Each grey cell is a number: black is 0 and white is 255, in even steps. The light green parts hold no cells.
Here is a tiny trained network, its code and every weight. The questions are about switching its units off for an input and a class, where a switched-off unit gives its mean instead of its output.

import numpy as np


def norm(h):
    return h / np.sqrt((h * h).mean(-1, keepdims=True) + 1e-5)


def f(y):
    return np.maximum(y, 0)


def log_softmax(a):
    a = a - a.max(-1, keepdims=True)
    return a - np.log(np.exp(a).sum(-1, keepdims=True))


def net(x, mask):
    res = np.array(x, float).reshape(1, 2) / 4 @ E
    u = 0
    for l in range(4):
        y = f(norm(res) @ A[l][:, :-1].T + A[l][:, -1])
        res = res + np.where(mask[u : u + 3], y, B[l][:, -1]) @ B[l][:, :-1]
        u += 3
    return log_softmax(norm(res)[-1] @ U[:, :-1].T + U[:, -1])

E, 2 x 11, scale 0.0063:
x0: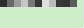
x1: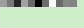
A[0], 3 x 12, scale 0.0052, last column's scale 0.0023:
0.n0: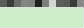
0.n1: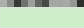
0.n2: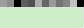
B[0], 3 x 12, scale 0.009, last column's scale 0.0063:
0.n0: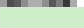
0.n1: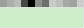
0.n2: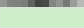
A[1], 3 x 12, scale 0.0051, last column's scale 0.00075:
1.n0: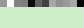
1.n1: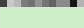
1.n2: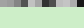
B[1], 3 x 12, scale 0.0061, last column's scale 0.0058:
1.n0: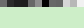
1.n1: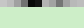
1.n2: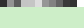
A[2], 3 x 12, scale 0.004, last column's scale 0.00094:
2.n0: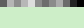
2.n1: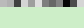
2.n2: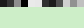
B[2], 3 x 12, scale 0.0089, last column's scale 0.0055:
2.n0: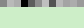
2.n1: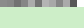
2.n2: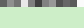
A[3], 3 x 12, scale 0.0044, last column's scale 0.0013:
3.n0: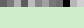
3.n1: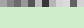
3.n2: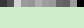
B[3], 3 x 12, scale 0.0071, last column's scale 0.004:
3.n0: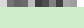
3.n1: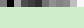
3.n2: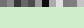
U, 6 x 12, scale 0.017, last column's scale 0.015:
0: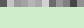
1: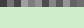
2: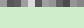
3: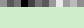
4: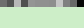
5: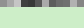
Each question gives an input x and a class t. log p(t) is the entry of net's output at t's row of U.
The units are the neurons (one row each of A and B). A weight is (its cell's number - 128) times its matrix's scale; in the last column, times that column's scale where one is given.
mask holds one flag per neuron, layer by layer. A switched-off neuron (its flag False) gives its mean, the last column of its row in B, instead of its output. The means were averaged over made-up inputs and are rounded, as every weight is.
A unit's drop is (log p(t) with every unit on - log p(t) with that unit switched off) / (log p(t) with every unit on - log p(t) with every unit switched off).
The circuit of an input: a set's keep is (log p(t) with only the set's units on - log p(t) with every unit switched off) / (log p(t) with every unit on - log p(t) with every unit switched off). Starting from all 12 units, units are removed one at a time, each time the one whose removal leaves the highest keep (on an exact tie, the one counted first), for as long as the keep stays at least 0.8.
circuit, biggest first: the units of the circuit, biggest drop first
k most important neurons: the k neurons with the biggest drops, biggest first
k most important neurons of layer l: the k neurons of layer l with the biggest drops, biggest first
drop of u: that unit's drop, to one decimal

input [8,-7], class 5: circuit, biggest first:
(1.n2)
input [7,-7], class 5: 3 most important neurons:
(0.n0 1.n2 1.n1)
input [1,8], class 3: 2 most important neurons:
(0.n1 1.n2)
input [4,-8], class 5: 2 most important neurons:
(0.n0 1.n1)
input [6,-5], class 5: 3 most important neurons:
(0.n0 1.n1 1.n2)
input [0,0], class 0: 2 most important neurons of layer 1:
(1.n1 1.n0)
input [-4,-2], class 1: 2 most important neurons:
(0.n0 1.n0)
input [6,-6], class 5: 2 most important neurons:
(0.n0 1.n2)
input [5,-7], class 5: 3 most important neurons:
(0.n0 1.n1 1.n2)
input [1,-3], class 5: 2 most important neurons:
(0.n0 1.n1)
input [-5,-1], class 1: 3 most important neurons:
(2.n2 1.n2 1.n1)
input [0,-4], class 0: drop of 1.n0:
0.1
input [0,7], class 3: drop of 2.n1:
0.0
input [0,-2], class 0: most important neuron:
(0.n1)
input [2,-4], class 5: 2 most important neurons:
(0.n0 1.n1)
